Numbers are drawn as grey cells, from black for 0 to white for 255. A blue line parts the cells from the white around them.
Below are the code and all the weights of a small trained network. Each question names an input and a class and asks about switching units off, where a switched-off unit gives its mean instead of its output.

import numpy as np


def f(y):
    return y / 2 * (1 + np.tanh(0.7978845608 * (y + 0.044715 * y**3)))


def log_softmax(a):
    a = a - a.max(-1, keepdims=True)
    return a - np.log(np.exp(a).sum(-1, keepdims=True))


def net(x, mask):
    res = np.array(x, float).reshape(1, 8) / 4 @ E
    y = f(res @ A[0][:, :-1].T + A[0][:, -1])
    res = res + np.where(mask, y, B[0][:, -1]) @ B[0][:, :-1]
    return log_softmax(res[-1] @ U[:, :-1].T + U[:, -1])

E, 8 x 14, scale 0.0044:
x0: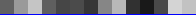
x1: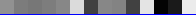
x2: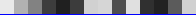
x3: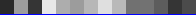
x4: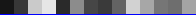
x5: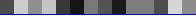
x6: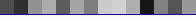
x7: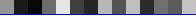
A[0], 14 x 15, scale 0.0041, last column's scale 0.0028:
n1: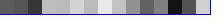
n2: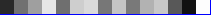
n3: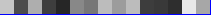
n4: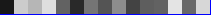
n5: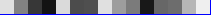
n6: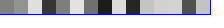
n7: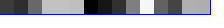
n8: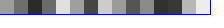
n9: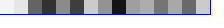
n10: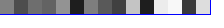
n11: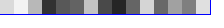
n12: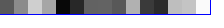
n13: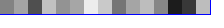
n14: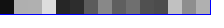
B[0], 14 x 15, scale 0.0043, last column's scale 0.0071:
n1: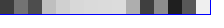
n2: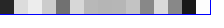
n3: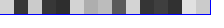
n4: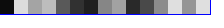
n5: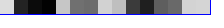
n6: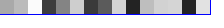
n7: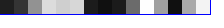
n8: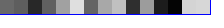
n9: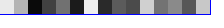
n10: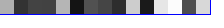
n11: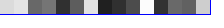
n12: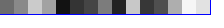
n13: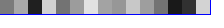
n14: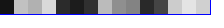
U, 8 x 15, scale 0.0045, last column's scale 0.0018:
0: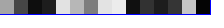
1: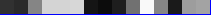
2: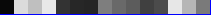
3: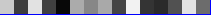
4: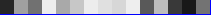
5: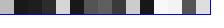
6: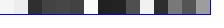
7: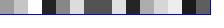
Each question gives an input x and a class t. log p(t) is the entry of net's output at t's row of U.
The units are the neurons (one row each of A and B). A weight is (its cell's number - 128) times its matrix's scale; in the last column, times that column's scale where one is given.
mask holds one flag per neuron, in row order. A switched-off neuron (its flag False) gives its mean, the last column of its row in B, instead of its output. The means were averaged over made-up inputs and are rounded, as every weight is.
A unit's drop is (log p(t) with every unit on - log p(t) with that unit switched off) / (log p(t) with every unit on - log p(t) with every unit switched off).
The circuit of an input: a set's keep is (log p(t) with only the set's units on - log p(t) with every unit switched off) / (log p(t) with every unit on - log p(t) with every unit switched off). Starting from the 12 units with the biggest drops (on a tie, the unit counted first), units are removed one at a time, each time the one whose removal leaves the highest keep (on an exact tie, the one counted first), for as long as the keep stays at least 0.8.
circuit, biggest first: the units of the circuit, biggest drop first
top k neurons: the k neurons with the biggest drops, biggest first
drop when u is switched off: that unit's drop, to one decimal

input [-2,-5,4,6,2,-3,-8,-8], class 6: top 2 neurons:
n11, n9
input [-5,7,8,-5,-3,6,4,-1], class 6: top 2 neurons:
n9, n11
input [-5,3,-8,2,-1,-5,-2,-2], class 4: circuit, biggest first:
n2
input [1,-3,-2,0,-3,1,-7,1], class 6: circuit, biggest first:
n11, n9
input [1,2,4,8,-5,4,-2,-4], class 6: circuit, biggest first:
n9, n11
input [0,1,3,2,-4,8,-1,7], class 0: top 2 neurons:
n5, n8
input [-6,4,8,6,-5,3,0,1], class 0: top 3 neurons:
n5, n8, n1
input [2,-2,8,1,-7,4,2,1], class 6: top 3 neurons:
n9, n11, n1
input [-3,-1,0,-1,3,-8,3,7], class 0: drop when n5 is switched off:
0.1
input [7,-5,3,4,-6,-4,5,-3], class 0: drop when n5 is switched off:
0.4
